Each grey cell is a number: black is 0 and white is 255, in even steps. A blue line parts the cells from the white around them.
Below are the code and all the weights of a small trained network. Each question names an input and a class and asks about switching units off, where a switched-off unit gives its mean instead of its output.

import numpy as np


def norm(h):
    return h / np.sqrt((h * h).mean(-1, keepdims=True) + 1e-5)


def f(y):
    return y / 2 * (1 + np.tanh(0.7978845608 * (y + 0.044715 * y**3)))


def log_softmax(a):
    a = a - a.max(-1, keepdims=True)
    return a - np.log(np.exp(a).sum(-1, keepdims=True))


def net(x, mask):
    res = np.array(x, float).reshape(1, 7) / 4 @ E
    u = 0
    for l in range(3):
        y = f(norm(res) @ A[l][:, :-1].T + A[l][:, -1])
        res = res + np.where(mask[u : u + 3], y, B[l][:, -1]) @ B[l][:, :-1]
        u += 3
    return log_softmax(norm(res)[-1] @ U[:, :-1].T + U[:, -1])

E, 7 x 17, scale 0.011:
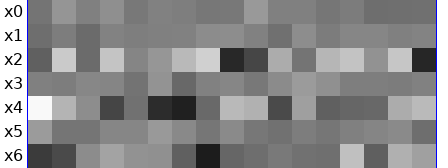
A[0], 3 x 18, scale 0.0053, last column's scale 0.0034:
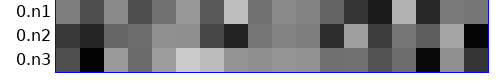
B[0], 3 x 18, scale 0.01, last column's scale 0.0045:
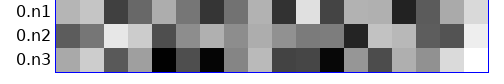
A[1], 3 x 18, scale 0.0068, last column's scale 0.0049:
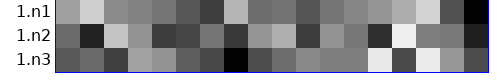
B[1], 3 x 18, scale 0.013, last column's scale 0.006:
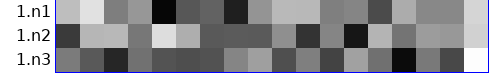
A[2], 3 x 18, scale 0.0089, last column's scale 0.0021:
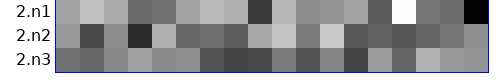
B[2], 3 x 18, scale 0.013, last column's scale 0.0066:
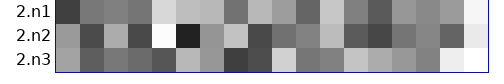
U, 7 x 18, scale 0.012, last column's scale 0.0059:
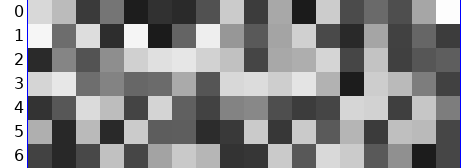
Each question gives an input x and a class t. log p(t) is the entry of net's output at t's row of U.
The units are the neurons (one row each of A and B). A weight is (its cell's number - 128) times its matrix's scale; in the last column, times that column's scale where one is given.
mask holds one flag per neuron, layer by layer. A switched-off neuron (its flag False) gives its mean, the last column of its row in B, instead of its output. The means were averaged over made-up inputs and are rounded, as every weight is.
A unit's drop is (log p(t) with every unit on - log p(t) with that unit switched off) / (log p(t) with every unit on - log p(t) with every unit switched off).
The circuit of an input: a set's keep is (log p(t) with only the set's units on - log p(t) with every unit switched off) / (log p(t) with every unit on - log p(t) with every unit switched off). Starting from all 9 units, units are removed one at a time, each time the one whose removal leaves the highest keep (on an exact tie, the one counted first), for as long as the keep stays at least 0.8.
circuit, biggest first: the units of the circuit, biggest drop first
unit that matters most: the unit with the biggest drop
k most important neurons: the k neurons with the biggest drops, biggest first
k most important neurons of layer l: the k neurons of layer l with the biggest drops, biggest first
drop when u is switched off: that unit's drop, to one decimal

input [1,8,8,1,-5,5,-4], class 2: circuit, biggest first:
1.n3
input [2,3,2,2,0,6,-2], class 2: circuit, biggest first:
0.n3, 1.n3, 2.n1
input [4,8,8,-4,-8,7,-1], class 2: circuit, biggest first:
1.n3, 2.n1
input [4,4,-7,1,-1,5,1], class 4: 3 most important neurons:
0.n2, 1.n3, 0.n3
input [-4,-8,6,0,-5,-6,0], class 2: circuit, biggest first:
1.n3, 2.n1
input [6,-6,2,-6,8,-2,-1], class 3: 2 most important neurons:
1.n1, 1.n3
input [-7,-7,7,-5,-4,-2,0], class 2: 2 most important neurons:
1.n3, 0.n1
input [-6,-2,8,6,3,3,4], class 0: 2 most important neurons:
1.n1, 1.n3
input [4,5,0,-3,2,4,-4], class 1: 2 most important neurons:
0.n3, 1.n3
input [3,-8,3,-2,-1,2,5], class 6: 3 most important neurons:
0.n3, 1.n1, 0.n1
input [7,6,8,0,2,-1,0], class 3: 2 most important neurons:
1.n1, 0.n1
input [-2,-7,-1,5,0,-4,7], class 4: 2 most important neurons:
0.n2, 2.n2
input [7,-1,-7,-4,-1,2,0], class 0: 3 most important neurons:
0.n1, 0.n3, 2.n1
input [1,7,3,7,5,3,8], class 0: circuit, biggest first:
1.n3
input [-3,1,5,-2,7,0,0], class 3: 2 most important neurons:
1.n1, 0.n1
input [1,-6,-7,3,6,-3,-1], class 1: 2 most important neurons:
2.n2, 0.n1
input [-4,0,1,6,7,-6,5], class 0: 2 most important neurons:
1.n3, 0.n2
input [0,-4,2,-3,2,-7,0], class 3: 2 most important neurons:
0.n1, 1.n3
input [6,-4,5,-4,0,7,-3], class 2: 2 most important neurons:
0.n3, 2.n1
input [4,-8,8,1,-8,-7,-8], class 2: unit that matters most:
2.n1
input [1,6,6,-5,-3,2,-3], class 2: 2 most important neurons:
1.n3, 2.n1
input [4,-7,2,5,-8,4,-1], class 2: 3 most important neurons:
1.n3, 0.n1, 2.n1
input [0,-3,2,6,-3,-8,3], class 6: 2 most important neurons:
1.n1, 0.n1
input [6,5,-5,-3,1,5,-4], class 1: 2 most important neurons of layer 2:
2.n2, 2.n3
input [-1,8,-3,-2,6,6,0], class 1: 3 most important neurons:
2.n2, 0.n2, 0.n3
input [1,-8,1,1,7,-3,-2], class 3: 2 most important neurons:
1.n1, 1.n3
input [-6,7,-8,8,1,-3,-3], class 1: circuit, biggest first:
2.n2
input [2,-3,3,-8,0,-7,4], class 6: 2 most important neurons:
0.n3, 1.n1
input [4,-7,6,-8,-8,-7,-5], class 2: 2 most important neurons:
2.n1, 1.n3
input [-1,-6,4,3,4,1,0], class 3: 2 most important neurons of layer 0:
0.n1, 0.n3
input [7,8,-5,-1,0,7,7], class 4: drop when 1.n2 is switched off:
-0.1
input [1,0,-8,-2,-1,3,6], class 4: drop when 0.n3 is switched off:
0.2
